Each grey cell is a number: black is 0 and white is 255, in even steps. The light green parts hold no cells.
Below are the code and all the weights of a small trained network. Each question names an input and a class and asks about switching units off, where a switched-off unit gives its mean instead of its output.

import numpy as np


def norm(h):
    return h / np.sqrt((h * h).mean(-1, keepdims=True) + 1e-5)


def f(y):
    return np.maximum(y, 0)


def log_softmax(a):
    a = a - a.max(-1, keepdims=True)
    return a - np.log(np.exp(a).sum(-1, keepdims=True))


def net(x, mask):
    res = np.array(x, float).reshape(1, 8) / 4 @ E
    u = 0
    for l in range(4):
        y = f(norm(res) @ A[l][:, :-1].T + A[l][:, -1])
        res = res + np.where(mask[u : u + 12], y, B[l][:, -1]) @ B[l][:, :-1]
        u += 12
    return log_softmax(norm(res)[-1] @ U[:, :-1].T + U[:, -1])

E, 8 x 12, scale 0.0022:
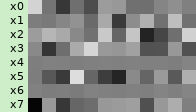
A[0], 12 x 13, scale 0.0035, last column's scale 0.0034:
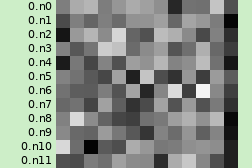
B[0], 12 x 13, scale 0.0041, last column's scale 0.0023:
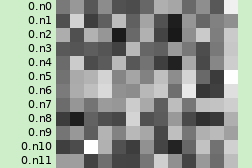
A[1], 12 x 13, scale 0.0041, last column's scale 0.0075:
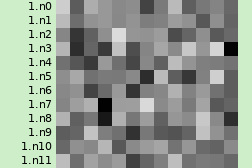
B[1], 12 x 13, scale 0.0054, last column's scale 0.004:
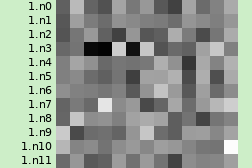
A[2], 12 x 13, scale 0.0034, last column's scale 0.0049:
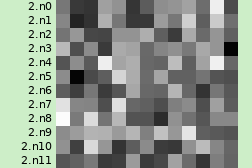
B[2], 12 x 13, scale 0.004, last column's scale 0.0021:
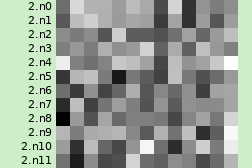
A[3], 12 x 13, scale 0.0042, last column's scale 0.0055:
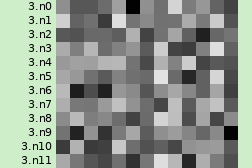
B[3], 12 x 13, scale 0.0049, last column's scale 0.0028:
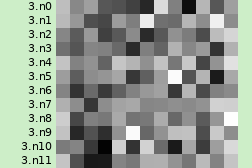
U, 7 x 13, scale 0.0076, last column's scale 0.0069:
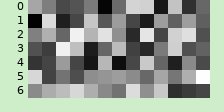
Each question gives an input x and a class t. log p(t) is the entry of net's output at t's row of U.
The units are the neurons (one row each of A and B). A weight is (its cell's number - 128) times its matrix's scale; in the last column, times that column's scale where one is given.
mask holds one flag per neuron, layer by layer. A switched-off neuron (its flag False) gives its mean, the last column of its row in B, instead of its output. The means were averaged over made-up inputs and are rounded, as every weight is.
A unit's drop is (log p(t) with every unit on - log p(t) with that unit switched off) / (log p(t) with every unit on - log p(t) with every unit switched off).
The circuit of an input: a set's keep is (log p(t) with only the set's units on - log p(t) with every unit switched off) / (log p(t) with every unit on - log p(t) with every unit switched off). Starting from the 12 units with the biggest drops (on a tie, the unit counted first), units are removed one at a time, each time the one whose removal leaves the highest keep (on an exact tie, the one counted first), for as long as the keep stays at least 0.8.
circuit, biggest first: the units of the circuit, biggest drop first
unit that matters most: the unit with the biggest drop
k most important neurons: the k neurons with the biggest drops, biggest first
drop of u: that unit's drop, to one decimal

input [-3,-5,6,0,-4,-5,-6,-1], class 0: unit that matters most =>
0.n0
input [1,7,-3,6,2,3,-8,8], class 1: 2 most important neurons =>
[0.n4, 0.n5]
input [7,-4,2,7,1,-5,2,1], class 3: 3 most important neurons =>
[0.n10, 2.n10, 0.n8]
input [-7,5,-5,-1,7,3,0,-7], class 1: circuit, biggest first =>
[1.n0, 2.n8]
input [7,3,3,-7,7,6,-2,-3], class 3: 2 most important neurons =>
[0.n10, 1.n7]
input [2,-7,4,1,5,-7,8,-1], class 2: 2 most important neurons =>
[1.n7, 0.n6]
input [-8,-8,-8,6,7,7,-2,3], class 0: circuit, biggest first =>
[1.n4, 3.n0]
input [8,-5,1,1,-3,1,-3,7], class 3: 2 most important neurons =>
[0.n10, 2.n10]
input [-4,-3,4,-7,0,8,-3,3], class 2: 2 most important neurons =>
[0.n7, 2.n4]
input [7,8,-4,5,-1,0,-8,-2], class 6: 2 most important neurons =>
[0.n6, 0.n2]
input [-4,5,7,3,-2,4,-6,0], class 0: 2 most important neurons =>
[1.n5, 0.n5]
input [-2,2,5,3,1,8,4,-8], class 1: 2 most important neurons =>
[1.n0, 1.n7]
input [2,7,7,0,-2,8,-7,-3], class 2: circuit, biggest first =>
[0.n9, 2.n1]
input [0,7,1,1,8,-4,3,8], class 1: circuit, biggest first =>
[0.n4]
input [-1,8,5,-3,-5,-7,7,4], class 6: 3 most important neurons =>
[0.n6, 2.n9, 0.n7]
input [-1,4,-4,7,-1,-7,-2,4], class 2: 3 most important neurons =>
[1.n7, 2.n4, 0.n8]
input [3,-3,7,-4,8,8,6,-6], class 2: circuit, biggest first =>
[0.n9, 2.n0, 2.n1]
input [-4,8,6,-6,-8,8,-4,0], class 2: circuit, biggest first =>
[2.n4, 2.n1]
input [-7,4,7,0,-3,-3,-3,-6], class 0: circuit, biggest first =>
[1.n5, 3.n3]
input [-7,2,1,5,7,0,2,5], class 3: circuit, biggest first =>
[0.n2]
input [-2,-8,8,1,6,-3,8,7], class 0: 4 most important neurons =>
[0.n0, 0.n6, 3.n5, 1.n5]
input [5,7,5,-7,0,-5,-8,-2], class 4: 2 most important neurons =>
[0.n8, 0.n5]
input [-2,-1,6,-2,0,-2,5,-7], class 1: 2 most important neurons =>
[1.n0, 3.n10]
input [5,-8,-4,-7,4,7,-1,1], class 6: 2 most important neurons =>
[0.n5, 1.n7]
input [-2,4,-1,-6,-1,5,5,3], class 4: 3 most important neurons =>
[0.n8, 1.n7, 2.n11]
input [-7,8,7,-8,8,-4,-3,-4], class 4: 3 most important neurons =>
[0.n8, 0.n10, 0.n5]
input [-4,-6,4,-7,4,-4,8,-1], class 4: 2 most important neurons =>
[0.n8, 0.n6]
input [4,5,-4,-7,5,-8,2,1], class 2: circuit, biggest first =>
[1.n7]
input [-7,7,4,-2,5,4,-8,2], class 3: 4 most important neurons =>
[0.n2, 2.n10, 0.n5, 1.n9]
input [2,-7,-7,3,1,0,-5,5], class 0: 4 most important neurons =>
[0.n11, 0.n6, 1.n4, 1.n6]
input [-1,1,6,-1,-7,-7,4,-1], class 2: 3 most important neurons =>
[1.n7, 2.n4, 0.n11]
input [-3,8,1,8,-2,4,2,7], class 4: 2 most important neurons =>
[0.n3, 1.n2]
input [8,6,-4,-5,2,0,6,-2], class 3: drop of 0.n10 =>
1.2
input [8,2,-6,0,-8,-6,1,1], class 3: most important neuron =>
[0.n10]
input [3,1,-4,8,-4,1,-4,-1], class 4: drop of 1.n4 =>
0.0
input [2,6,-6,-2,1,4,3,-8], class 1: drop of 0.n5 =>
0.1
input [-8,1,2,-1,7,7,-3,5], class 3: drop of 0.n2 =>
1.8
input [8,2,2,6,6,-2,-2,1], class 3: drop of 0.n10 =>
1.1
